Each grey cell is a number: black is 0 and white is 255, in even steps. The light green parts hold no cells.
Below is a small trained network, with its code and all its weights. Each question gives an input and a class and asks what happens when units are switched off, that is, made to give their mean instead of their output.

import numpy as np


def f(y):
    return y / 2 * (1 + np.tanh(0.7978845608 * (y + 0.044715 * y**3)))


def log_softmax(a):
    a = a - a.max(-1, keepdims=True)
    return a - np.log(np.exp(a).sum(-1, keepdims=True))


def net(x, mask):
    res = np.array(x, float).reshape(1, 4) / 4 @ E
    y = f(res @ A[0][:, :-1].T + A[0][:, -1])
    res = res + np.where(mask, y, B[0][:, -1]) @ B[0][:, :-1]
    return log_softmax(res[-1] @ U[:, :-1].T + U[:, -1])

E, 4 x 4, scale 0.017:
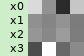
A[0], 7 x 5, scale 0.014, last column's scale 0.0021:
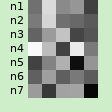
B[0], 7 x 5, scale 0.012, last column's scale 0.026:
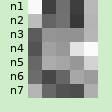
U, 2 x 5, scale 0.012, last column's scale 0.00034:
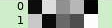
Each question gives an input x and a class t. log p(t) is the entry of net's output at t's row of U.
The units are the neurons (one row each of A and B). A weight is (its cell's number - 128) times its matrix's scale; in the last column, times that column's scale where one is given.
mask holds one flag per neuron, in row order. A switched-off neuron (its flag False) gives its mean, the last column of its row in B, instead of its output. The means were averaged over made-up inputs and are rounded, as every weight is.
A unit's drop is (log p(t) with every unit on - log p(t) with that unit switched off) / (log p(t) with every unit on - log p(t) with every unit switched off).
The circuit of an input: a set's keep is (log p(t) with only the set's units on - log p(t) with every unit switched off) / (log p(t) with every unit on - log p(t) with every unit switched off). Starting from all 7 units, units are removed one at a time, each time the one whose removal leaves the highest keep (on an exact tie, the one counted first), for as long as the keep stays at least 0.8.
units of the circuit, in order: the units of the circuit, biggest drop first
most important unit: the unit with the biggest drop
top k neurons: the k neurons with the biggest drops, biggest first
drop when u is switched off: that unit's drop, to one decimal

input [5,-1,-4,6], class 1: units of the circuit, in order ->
n1
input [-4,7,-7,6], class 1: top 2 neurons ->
n1, n4
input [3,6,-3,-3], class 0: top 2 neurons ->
n1, n2
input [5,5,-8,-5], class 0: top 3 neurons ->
n4, n1, n2
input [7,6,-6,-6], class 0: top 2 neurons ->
n4, n1
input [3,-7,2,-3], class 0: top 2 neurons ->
n1, n2
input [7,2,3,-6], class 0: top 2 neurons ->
n4, n1
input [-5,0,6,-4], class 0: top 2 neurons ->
n1, n5
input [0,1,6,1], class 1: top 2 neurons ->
n4, n5
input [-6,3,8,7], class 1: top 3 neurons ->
n1, n4, n2
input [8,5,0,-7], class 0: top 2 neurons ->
n4, n1
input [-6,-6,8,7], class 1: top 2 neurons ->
n1, n4
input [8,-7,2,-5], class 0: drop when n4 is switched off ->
1.0
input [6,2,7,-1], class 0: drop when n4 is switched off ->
0.0
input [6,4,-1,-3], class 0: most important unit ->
n4
